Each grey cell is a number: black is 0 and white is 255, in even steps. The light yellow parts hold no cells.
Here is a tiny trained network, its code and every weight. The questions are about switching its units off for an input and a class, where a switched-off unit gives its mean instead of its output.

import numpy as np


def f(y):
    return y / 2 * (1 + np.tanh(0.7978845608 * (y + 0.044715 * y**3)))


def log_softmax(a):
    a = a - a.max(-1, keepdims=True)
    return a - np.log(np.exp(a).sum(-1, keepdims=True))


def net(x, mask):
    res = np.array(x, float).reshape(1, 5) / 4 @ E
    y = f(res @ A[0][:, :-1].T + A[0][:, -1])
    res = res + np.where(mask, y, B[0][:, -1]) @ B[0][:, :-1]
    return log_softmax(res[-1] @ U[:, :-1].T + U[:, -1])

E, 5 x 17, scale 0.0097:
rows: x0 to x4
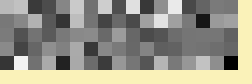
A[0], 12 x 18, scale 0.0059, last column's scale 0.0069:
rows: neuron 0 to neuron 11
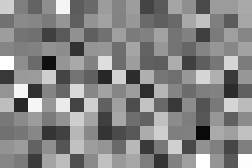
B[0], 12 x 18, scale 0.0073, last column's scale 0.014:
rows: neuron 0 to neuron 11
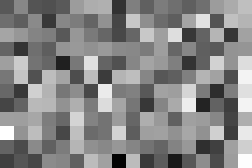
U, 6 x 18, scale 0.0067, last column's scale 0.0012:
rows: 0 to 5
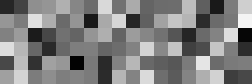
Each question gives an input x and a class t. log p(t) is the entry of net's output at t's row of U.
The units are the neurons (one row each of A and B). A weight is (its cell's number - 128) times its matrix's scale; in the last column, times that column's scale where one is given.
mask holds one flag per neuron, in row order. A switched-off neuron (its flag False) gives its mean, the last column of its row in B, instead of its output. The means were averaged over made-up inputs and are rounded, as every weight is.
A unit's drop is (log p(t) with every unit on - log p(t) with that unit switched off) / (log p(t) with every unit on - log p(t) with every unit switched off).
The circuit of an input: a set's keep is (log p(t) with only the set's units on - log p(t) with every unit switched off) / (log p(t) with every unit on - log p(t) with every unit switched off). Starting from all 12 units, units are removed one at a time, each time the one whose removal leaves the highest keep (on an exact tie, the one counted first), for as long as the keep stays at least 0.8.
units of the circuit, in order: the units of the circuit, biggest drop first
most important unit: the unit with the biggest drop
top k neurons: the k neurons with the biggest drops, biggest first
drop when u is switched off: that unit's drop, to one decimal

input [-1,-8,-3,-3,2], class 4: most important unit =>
neuron 7
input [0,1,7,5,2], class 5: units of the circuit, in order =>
neuron 7; neuron 11
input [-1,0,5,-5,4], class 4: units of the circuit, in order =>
neuron 9; neuron 7
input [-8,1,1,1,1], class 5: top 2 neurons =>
neuron 5; neuron 6
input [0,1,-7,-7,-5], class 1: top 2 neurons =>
neuron 7; neuron 11
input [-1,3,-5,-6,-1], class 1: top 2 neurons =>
neuron 5; neuron 4
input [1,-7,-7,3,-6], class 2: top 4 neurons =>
neuron 4; neuron 6; neuron 0; neuron 10
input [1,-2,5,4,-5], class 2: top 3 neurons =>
neuron 4; neuron 6; neuron 0
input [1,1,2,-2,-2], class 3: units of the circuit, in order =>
neuron 6; neuron 11
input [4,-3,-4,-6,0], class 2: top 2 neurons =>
neuron 7; neuron 4
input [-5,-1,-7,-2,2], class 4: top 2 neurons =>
neuron 5; neuron 9
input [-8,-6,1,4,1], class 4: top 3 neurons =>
neuron 5; neuron 6; neuron 10
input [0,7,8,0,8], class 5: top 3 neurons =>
neuron 5; neuron 7; neuron 8
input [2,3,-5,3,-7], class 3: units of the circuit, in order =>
neuron 4
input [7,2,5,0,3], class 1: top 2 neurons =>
neuron 6; neuron 11
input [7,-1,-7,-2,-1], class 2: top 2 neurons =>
neuron 4; neuron 7
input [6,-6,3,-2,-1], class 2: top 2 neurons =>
neuron 4; neuron 7
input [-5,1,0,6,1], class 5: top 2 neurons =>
neuron 5; neuron 6
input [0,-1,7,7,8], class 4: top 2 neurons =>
neuron 5; neuron 7
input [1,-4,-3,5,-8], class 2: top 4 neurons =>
neuron 4; neuron 6; neuron 0; neuron 10
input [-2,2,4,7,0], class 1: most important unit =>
neuron 4
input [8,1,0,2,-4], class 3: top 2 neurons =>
neuron 11; neuron 4
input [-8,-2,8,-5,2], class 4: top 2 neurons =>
neuron 5; neuron 6
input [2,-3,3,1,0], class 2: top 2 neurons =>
neuron 7; neuron 6
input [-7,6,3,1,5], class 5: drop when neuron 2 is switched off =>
0.0
